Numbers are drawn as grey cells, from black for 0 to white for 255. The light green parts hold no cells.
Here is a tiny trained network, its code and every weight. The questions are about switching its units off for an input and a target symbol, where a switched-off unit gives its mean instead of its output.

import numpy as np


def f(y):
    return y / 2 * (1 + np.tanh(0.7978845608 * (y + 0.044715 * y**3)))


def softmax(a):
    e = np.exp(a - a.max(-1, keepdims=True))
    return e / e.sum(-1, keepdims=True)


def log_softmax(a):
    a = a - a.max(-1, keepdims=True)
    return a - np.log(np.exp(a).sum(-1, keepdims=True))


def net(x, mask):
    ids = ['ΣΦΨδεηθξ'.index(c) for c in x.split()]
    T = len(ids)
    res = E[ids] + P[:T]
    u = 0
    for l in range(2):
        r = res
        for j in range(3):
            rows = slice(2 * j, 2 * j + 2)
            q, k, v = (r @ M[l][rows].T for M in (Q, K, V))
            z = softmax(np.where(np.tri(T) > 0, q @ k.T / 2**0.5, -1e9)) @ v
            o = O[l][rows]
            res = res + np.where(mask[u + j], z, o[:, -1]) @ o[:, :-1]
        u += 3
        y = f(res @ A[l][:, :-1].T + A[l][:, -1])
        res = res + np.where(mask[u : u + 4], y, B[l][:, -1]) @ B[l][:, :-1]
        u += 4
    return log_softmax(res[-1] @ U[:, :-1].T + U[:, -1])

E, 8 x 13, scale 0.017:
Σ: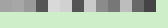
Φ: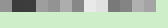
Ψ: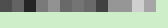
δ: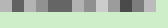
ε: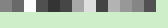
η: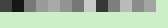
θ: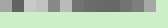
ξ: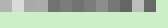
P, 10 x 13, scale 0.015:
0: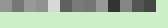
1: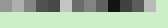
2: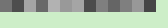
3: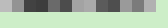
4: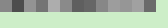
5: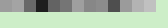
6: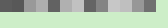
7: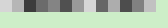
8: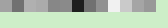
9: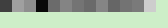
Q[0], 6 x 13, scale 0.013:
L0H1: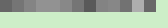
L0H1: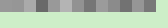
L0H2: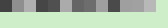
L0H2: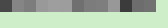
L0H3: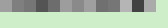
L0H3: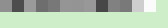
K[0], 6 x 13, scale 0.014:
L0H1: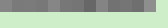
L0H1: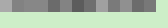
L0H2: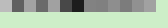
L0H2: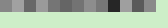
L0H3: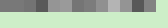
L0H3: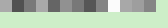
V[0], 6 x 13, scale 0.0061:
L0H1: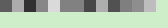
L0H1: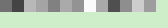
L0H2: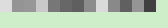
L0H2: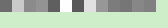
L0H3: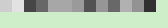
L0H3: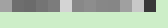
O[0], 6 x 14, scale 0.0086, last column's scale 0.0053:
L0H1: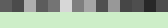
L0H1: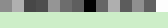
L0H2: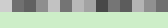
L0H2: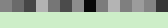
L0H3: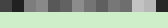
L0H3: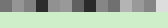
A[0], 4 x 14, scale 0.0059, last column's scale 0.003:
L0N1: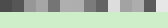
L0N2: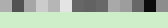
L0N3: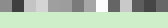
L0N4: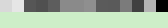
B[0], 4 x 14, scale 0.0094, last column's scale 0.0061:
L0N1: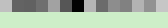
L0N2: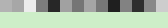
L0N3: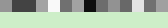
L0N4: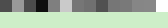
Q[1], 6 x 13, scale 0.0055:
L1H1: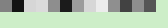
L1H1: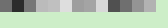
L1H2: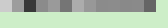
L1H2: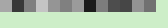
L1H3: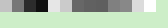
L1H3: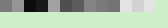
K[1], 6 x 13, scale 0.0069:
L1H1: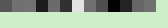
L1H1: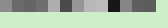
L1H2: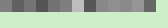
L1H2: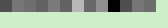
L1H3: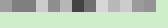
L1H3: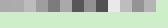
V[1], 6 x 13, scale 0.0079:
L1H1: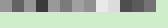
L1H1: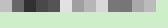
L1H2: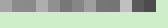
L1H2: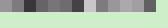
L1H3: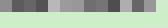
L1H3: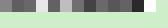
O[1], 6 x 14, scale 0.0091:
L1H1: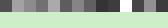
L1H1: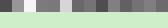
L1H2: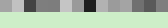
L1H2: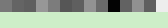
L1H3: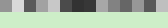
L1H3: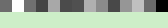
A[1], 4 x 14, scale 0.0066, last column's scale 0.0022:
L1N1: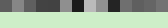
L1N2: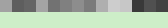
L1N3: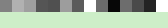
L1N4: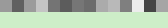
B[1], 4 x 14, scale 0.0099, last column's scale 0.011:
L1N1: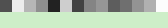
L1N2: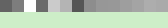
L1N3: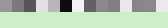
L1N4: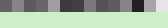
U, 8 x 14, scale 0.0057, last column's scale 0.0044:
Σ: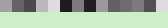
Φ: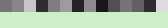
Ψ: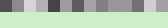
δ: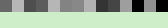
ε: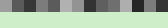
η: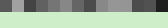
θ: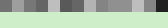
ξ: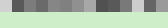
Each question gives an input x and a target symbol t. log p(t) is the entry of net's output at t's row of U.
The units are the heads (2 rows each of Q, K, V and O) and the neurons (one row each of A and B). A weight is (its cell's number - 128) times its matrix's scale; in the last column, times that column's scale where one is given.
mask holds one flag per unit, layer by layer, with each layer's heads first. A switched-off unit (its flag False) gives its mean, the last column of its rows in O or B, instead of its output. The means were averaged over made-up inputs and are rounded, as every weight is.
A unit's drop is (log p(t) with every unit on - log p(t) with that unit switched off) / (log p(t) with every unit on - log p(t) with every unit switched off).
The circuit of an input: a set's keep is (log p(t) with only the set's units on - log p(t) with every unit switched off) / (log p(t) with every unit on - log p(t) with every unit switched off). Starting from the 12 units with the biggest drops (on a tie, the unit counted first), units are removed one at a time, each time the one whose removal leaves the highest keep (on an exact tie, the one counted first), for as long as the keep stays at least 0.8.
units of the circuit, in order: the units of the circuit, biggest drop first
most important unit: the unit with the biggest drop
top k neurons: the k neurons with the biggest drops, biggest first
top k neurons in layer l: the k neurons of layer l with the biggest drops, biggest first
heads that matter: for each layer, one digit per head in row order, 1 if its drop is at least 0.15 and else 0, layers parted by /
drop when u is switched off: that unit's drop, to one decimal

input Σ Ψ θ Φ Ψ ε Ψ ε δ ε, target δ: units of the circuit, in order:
L1H1; L1N3
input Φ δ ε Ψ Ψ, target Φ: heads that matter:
100 / 000
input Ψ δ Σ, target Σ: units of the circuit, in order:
L1N3
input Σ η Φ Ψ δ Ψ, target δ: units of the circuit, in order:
L1H1; L0H3
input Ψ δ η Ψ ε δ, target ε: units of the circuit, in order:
L1H3; L0N4
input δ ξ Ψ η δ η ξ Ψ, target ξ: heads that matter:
000 / 001
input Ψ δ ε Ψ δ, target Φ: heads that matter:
000 / 100
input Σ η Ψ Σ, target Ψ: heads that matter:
011 / 000
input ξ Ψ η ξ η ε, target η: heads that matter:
001 / 010
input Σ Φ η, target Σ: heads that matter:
000 / 001
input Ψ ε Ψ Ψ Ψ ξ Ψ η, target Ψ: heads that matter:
010 / 000
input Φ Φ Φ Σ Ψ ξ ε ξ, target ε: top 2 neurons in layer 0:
L0N4; L0N1
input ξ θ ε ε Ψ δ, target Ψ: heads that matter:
010 / 010
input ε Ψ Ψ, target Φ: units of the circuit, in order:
L1N3
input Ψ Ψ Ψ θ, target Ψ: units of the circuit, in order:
L1N1; L0H2
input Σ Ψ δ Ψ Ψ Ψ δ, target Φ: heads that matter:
010 / 100
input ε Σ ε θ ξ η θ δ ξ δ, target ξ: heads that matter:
010 / 001
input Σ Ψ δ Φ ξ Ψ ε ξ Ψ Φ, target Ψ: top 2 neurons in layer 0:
L0N3; L0N1
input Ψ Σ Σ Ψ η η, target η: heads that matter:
001 / 011
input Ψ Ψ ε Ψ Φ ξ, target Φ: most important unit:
L1H1
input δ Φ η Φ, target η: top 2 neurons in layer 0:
L0N1; L0N4
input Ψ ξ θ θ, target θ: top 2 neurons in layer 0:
L0N2; L0N4
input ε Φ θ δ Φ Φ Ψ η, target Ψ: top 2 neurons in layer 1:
L1N1; L1N4
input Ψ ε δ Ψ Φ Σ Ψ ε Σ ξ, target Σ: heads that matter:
010 / 000
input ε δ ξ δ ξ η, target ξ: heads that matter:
010 / 001
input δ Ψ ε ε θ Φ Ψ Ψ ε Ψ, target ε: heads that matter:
000 / 001
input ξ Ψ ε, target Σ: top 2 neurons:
L1N3; L0N4
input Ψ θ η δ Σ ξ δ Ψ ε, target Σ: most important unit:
L0H3
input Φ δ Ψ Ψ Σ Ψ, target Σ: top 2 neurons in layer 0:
L0N4; L0N2
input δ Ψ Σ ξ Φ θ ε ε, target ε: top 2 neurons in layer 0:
L0N4; L0N1
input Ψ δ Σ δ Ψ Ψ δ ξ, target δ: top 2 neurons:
L0N4; L1N3
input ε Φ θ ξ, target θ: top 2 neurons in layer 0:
L0N4; L0N2
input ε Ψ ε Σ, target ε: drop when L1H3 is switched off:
0.4
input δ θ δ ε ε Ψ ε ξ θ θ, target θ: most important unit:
L1H3
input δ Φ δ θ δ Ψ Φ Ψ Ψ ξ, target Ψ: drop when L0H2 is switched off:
0.2
